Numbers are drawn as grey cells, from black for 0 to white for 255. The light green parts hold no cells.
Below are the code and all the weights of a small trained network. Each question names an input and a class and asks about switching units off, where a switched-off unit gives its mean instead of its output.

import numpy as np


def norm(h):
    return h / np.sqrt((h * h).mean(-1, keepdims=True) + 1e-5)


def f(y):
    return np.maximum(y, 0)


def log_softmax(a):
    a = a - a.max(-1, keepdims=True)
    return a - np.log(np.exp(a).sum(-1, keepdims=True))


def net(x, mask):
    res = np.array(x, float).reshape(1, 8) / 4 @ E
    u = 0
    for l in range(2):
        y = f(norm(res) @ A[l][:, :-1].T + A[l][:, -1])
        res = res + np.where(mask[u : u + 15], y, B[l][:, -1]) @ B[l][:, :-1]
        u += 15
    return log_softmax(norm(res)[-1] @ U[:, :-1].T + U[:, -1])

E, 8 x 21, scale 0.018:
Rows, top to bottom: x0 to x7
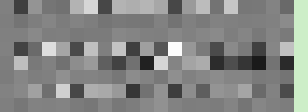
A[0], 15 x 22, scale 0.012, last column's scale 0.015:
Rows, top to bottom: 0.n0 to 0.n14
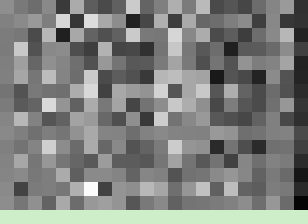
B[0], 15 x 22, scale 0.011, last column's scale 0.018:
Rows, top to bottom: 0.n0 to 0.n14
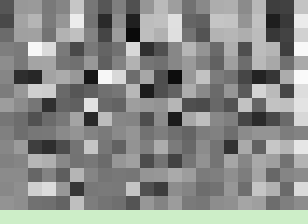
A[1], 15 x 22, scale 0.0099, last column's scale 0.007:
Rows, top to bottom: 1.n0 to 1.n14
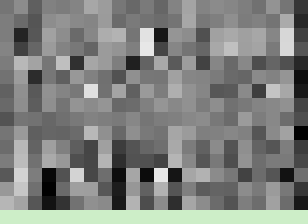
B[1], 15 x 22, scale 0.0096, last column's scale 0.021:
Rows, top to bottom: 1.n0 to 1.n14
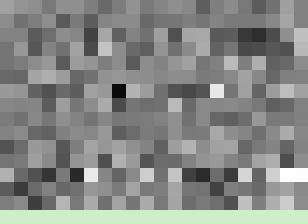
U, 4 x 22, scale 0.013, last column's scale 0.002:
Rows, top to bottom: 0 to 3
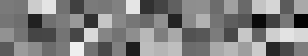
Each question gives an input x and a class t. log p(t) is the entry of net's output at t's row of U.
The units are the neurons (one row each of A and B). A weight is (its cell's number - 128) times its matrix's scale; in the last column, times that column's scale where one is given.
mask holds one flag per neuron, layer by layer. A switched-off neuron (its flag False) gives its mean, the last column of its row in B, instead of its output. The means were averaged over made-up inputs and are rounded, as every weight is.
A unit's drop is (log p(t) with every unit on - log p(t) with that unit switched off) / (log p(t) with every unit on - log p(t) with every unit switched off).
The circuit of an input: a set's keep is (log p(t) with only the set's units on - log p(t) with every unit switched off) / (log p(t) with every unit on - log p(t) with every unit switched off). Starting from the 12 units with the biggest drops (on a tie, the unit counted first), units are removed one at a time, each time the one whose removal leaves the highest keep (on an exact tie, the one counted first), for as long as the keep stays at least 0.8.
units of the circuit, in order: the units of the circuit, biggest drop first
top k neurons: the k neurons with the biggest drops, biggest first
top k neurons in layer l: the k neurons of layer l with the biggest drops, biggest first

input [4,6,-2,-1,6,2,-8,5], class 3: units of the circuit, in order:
(0.n2)
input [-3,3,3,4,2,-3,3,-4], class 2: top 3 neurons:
(0.n7, 0.n10, 0.n6)
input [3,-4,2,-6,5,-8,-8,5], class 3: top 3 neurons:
(0.n0, 0.n2, 0.n10)
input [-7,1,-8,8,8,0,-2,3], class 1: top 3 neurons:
(0.n5, 1.n12, 0.n13)
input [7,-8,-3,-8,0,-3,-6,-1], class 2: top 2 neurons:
(1.n12, 0.n3)
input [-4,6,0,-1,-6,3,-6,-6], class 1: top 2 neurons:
(0.n1, 1.n2)
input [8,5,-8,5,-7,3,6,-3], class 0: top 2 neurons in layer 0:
(0.n13, 0.n5)
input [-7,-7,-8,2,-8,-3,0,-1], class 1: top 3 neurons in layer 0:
(0.n6, 0.n13, 0.n3)
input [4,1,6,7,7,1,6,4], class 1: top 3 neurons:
(0.n5, 1.n12, 0.n1)
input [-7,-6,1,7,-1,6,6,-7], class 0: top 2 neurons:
(0.n3, 1.n12)
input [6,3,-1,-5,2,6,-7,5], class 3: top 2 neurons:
(0.n0, 0.n2)
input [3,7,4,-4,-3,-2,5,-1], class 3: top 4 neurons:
(0.n10, 0.n8, 0.n5, 0.n6)
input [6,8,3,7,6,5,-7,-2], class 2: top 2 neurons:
(0.n10, 0.n7)
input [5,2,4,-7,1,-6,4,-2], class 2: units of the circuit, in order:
(1.n12)
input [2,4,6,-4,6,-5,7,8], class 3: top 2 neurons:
(0.n1, 1.n2)
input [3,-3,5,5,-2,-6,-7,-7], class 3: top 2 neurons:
(0.n2, 1.n12)
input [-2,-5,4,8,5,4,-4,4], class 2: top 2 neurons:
(0.n10, 0.n7)
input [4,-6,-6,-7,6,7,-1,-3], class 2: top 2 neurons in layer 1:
(1.n12, 1.n14)
